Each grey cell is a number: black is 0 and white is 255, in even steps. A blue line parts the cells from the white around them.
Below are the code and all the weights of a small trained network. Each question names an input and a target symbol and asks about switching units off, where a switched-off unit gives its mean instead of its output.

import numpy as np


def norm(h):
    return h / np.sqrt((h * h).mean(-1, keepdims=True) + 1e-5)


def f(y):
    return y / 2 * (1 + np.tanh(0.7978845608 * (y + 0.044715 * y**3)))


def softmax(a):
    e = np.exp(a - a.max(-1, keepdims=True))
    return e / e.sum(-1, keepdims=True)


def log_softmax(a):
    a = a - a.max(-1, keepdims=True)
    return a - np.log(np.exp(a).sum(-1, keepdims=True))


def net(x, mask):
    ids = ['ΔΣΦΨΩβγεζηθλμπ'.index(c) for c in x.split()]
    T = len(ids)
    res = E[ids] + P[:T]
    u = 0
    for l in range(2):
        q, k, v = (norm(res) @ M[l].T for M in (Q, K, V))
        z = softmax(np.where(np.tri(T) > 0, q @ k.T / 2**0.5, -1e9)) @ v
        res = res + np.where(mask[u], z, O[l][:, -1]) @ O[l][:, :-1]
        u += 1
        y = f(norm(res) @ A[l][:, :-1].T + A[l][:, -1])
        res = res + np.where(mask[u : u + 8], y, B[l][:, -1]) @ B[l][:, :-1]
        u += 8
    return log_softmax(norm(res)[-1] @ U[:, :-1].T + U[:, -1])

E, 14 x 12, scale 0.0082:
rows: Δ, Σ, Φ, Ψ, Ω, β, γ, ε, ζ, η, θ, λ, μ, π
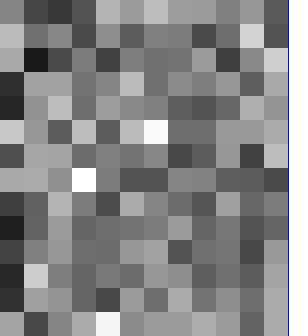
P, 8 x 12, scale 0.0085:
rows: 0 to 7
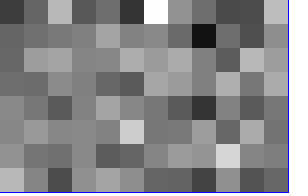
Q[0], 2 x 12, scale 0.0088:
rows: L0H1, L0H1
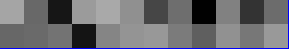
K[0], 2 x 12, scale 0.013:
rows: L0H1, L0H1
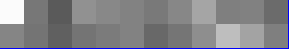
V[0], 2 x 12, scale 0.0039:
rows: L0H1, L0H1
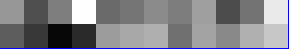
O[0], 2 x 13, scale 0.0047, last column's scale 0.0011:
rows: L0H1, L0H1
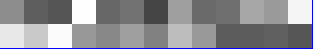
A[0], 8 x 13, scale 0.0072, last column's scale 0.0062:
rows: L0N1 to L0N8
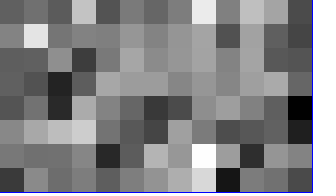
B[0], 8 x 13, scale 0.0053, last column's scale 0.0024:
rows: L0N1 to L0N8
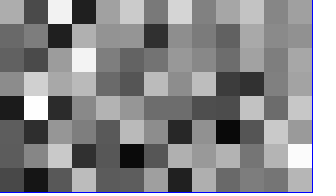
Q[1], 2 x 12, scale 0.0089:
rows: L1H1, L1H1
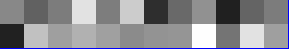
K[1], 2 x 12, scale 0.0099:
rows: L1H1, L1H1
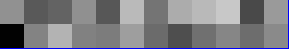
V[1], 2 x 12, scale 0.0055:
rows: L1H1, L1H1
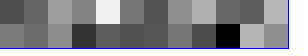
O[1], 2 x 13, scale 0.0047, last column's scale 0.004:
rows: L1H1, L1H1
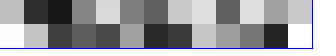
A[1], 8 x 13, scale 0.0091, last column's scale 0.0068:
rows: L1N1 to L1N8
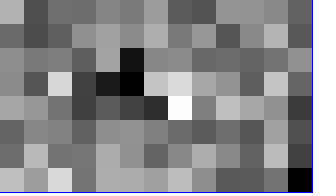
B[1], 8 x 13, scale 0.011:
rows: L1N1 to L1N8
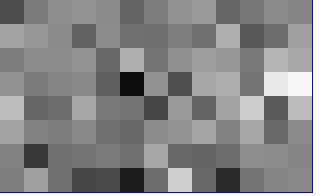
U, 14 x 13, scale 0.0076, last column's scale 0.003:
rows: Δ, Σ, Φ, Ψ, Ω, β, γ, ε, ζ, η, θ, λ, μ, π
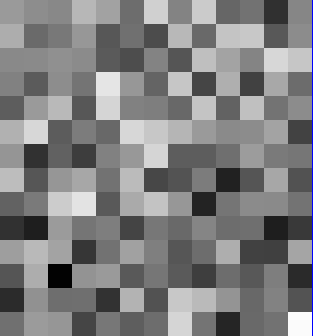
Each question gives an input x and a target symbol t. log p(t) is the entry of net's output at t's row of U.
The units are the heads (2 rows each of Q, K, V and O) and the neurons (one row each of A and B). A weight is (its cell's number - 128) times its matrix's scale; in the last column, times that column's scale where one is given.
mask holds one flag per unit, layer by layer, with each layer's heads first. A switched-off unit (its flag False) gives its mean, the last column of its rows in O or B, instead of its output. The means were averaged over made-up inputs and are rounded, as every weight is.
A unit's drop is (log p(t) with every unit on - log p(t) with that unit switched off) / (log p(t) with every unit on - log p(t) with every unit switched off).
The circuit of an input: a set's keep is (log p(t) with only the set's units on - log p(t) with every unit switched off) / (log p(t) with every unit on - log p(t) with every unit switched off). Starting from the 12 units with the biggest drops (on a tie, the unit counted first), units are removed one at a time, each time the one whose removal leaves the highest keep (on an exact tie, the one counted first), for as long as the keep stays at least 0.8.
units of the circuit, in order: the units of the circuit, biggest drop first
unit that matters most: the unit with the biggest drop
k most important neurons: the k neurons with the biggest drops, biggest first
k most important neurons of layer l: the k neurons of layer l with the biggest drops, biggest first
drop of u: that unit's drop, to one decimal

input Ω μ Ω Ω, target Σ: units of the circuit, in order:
[L1H1; L1N4]
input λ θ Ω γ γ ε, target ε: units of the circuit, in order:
[L0N6; L1N4]
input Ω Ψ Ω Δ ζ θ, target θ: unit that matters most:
L1N2
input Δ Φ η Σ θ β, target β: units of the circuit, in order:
[L1N4; L1N5]
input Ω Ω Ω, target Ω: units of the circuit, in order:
[L1N4; L1N5]
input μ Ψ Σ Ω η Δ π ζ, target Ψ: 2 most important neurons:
[L1N4; L0N7]
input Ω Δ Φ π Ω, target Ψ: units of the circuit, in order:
[L1H1; L1N4; L1N2; L0H1]
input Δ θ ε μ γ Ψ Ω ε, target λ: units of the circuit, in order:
[L0H1; L0N5]
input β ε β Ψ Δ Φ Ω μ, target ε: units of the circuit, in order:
[L0H1; L0N6; L1N4]
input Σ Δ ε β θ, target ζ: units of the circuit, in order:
[L1H1; L1N4]
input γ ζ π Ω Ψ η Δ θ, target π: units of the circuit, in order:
[L0H1; L1N8]
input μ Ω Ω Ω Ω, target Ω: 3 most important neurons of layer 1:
[L1N4; L1N5; L1N1]
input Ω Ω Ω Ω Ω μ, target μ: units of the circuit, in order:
[L1N4; L0N8]
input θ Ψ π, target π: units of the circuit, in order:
[L1N8; L1N4]
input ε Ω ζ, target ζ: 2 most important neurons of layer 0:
[L0N7; L0N3]
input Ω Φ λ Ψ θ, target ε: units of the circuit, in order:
[L0H1; L1N4; L0N6]
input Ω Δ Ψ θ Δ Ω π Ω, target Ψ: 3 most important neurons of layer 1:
[L1N4; L1N2; L1N5]
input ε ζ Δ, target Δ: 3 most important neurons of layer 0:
[L0N7; L0N4; L0N8]
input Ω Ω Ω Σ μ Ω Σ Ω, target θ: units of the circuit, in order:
[L1N4; L1H1]
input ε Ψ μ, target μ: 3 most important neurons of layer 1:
[L1N4; L1N5; L1N2]
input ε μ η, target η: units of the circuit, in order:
[L1N4; L0N8; L1N3]
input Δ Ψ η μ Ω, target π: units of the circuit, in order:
[L0H1; L1N8; L1N4]
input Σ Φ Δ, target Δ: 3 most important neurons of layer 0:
[L0N8; L0N4; L0N3]
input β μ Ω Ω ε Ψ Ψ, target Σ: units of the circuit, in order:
[L1N5]
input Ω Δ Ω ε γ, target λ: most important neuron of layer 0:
[L0N5]
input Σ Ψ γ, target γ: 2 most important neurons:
[L1N7; L1N4]
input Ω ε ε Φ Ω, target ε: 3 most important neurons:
[L1N4; L0N6; L1N5]
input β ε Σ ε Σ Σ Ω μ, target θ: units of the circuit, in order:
[L1H1; L1N4; L0H1]
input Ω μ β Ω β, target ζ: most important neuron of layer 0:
[L0N7]
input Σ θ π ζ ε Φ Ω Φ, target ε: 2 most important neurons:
[L1N4; L1N5]
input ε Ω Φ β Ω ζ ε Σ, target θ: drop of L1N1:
0.0
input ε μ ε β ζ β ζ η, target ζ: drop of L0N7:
0.1
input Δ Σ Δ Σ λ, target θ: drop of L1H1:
0.4
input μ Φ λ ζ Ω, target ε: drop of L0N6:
0.2
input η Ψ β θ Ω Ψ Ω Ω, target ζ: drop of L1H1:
0.6
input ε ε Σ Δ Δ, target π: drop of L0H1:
0.3
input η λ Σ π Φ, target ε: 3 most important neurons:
[L1N4; L0N7; L1N5]
